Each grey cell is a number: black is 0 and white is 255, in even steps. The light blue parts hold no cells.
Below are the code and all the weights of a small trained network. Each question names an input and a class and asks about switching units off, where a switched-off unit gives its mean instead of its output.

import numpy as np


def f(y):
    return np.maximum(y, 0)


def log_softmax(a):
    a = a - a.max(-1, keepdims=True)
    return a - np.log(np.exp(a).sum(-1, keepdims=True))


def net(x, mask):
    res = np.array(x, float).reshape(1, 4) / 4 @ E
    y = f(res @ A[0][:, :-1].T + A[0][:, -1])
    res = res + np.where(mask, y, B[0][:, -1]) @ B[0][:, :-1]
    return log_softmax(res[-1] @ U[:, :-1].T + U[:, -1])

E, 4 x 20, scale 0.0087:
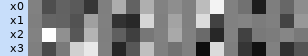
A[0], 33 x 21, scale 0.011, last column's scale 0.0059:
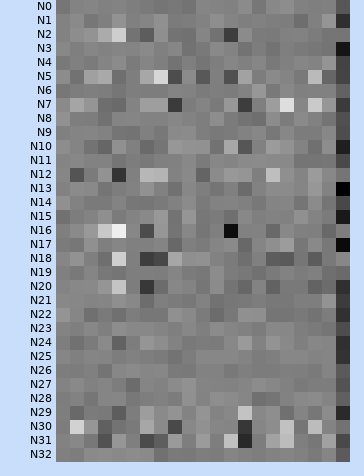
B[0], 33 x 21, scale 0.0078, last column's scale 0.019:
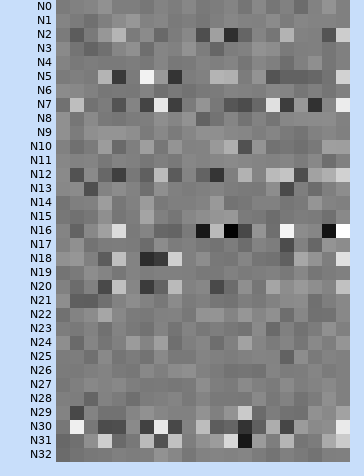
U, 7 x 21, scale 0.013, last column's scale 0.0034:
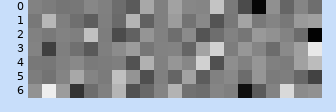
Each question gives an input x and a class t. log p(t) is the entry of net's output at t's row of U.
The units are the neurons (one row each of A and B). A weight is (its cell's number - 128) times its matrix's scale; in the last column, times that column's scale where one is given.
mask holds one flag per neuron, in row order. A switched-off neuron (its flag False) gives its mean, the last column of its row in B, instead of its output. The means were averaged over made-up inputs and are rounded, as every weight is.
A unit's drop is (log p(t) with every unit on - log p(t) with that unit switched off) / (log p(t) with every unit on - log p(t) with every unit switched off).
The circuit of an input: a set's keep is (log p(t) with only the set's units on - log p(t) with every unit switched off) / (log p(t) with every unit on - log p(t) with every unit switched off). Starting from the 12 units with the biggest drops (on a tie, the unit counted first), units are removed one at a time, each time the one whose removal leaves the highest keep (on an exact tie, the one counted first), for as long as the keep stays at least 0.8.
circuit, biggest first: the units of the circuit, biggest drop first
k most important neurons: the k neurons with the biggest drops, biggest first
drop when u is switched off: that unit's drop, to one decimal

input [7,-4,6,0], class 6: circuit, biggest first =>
N7
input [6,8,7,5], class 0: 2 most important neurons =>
N16, N18
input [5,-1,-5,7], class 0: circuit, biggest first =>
N29, N12
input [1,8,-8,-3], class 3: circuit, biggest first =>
N12, N29
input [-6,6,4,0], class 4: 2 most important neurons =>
N31, N10
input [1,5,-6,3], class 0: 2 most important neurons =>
N16, N12
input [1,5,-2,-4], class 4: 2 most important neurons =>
N31, N30
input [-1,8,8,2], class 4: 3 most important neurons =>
N31, N10, N16
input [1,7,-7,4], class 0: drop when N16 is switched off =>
0.6
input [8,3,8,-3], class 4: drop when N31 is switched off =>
0.2
